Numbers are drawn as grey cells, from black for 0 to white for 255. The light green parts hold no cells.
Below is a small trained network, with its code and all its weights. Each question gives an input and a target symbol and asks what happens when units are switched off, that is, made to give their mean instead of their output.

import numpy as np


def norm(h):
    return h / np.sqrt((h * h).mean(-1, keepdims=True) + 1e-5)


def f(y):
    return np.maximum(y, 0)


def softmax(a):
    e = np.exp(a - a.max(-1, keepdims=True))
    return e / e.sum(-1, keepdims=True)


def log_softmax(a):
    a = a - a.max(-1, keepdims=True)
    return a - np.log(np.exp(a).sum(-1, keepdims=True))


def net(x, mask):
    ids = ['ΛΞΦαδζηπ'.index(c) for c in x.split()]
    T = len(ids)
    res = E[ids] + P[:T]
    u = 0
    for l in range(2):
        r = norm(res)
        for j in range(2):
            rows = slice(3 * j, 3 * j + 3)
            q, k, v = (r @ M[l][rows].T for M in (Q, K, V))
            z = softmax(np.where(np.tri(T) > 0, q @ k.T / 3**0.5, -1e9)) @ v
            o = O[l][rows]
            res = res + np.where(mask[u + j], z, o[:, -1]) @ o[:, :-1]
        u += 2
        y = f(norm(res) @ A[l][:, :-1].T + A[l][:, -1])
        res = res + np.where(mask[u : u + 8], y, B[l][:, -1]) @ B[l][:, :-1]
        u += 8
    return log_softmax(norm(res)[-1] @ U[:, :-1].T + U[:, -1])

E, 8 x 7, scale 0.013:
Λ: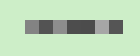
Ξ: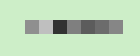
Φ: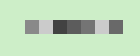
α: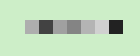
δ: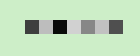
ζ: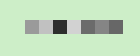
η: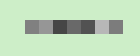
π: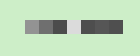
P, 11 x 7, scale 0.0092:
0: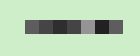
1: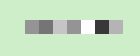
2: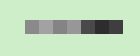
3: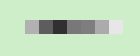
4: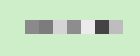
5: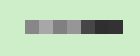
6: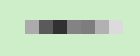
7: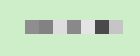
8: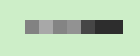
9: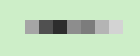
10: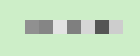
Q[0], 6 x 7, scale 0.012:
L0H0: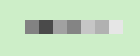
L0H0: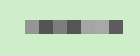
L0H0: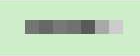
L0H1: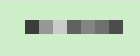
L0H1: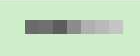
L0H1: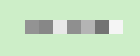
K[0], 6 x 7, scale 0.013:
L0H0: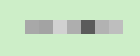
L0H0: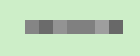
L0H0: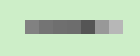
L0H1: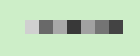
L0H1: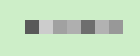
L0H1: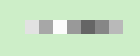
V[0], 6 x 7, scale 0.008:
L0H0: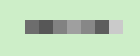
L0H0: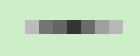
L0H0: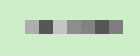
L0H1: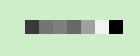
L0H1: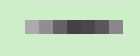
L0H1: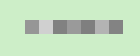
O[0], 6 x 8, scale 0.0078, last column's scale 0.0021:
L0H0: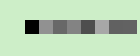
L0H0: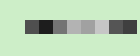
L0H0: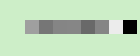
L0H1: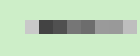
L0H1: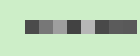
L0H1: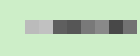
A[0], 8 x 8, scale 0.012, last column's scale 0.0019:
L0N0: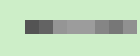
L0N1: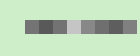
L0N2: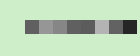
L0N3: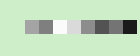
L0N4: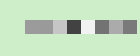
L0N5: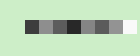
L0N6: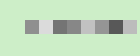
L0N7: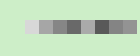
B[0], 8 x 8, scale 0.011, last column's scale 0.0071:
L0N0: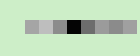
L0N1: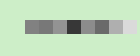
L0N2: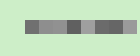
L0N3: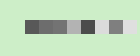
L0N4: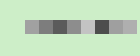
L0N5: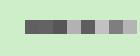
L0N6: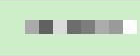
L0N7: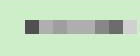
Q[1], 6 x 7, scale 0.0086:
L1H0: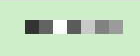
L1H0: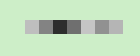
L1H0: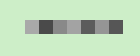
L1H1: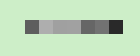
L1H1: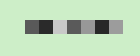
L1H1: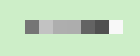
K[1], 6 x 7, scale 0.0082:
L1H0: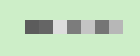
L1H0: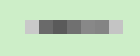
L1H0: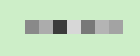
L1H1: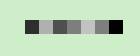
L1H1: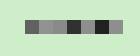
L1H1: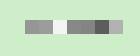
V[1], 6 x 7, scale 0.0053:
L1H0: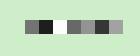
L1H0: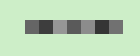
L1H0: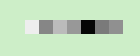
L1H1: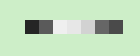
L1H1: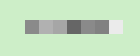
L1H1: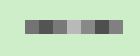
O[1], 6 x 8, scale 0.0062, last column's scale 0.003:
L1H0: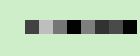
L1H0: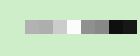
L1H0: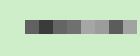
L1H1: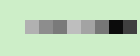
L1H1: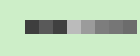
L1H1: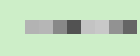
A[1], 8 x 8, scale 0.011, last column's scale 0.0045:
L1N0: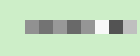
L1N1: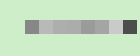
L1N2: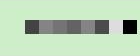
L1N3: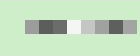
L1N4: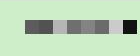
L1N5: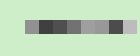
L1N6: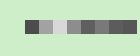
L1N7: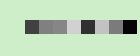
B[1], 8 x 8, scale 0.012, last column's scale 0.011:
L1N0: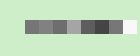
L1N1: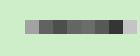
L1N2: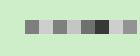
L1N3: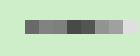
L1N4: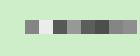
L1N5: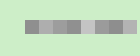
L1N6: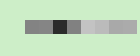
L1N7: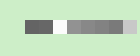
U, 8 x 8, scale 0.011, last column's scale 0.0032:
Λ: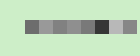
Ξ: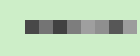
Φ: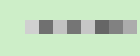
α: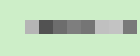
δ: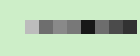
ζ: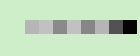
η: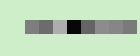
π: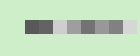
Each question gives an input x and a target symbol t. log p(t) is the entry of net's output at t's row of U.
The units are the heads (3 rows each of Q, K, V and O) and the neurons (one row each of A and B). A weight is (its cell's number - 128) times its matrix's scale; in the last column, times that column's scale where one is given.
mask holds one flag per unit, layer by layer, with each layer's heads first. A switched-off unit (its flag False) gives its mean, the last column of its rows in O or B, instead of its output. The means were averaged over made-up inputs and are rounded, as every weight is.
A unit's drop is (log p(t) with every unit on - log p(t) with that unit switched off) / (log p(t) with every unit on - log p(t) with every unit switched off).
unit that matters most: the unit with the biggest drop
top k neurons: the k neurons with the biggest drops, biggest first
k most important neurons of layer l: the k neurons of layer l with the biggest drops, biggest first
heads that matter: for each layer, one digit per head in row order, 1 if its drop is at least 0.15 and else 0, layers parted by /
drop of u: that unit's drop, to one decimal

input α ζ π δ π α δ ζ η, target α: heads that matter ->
01 / 00
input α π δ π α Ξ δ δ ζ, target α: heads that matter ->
01 / 10
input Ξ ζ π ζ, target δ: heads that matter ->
01 / 00
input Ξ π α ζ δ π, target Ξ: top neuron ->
L1N6
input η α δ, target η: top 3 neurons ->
L0N1, L0N0, L0N7
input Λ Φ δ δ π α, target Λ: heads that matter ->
11 / 00
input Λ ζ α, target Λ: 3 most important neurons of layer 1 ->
L1N4, L1N0, L1N7
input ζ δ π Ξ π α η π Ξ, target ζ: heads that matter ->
11 / 01
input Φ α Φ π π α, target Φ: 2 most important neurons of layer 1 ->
L1N5, L1N7
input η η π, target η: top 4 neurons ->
L0N1, L0N0, L0N7, L1N0
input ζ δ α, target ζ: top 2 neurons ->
L0N7, L0N3
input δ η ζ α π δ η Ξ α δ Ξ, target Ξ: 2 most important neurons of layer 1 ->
L1N1, L1N6
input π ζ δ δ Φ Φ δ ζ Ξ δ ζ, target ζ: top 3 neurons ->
L0N7, L1N6, L1N1
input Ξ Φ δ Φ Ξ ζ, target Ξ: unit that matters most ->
L0H1
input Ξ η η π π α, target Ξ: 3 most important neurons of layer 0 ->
L0N7, L0N3, L0N4
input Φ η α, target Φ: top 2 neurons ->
L0N4, L0N5
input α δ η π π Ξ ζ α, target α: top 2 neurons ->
L0N4, L1N3
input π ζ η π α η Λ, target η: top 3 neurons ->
L0N0, L0N7, L1N6
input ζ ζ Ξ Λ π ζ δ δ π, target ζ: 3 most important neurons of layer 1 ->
L1N6, L1N1, L1N0
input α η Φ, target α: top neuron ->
L0N1
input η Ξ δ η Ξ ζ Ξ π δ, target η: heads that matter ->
10 / 00
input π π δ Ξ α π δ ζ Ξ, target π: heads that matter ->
00 / 00
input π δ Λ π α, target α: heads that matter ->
01 / 00
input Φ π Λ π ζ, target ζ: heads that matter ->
11 / 00
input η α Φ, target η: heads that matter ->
11 / 11
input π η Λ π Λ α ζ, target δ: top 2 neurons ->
L0N6, L0N3
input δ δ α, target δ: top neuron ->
L0N7
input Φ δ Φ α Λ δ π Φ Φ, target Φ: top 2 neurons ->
L0N3, L0N6
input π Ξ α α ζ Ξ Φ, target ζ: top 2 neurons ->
L1N5, L1N0
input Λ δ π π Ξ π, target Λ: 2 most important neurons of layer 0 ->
L0N1, L0N6
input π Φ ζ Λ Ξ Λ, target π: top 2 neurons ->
L0N5, L1N7
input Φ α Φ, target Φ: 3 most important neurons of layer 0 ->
L0N3, L0N6, L0N5
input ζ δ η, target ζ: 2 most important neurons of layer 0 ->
L0N3, L0N6
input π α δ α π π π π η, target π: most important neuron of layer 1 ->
L1N7
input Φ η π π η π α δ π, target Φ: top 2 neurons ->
L0N1, L1N5
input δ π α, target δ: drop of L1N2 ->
0.0
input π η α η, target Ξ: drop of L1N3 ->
0.2
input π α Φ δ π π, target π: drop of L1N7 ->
0.3
